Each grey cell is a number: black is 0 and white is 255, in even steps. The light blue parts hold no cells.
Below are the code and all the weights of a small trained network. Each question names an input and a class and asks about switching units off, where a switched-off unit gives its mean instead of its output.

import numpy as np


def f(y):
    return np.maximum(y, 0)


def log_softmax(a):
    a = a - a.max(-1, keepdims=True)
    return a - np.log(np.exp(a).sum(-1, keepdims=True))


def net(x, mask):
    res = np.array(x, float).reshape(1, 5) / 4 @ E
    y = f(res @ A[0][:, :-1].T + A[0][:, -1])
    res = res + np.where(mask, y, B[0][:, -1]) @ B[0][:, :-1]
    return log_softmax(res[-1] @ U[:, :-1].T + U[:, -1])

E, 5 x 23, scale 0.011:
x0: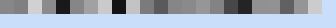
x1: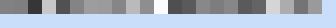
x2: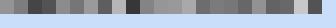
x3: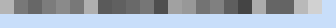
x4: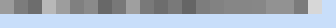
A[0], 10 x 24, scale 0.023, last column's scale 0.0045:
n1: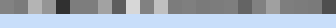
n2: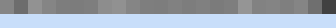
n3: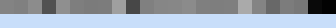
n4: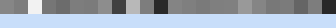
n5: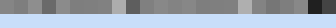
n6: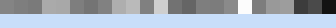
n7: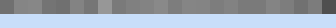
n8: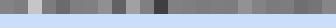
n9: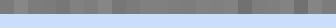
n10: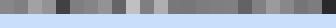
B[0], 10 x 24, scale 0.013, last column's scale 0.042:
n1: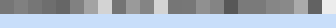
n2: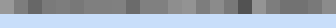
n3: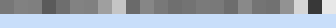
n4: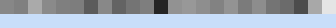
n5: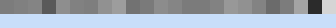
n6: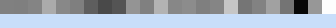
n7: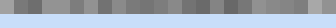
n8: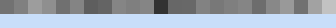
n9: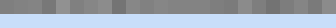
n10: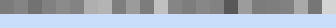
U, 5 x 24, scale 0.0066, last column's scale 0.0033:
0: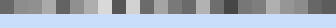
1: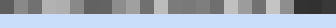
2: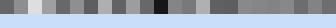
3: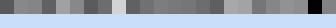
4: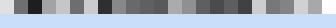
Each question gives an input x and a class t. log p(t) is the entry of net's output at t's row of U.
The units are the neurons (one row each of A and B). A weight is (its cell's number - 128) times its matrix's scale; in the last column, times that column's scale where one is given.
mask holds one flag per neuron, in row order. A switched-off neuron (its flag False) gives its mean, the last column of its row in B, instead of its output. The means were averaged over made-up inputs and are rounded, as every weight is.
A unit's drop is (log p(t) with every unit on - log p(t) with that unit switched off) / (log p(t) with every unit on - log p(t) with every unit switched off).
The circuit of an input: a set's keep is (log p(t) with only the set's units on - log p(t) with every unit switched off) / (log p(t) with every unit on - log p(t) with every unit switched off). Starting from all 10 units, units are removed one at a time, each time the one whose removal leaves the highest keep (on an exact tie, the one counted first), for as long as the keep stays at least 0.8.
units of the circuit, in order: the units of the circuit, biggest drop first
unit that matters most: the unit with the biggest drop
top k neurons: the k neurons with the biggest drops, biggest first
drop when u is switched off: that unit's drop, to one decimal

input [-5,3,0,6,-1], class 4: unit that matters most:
n6
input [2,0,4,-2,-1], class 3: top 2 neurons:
[n6, n1]
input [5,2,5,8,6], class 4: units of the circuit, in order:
[n1, n6]
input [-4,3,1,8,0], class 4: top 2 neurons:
[n6, n1]
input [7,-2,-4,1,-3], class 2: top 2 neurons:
[n4, n8]
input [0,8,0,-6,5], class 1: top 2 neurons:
[n6, n3]
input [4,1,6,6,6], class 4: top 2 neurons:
[n1, n6]
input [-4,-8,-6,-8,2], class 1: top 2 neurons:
[n6, n4]
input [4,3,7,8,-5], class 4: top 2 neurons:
[n1, n6]
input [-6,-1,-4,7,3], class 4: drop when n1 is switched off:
0.3
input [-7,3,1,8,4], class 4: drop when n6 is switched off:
0.8
